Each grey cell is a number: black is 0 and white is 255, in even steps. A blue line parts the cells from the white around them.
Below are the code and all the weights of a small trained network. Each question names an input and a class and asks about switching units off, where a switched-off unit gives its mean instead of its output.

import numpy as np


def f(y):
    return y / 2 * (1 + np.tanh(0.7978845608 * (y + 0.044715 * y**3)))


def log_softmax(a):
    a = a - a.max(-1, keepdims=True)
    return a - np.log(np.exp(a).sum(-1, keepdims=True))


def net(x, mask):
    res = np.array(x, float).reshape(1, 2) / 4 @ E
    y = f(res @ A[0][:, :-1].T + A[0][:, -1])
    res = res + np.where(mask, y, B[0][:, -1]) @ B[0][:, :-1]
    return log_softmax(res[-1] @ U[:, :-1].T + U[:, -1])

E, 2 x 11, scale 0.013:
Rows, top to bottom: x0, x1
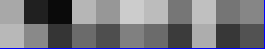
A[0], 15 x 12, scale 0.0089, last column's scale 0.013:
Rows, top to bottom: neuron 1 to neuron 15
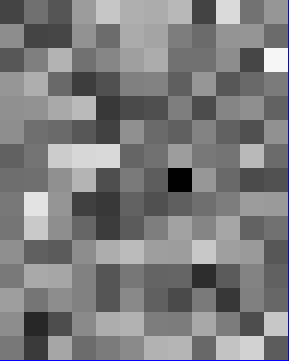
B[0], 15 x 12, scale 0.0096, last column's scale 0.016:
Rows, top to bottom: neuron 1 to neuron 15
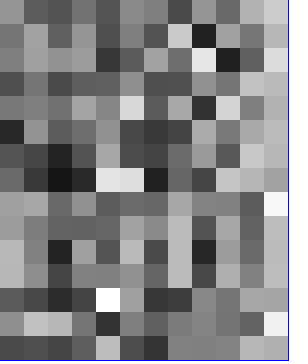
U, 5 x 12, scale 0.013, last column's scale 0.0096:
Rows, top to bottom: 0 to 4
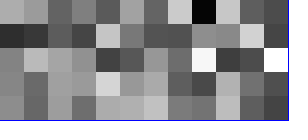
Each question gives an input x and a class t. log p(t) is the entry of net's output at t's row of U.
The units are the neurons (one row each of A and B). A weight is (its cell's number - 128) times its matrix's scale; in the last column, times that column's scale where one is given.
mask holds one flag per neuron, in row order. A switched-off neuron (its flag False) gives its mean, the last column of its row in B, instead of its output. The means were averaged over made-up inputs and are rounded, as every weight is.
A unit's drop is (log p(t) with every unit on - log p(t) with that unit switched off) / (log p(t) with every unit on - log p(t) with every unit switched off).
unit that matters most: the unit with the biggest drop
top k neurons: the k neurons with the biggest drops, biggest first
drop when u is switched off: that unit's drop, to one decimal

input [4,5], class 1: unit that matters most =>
neuron 6
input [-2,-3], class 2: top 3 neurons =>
(neuron 8; neuron 13; neuron 3)
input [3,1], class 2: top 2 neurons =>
(neuron 5; neuron 12)
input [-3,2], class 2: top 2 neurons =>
(neuron 11; neuron 2)
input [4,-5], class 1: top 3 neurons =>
(neuron 15; neuron 9; neuron 1)
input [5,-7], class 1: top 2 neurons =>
(neuron 15; neuron 7)
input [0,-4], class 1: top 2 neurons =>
(neuron 14; neuron 9)
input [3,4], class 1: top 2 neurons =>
(neuron 3; neuron 9)
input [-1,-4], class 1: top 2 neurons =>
(neuron 14; neuron 7)
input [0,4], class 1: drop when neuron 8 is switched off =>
0.1
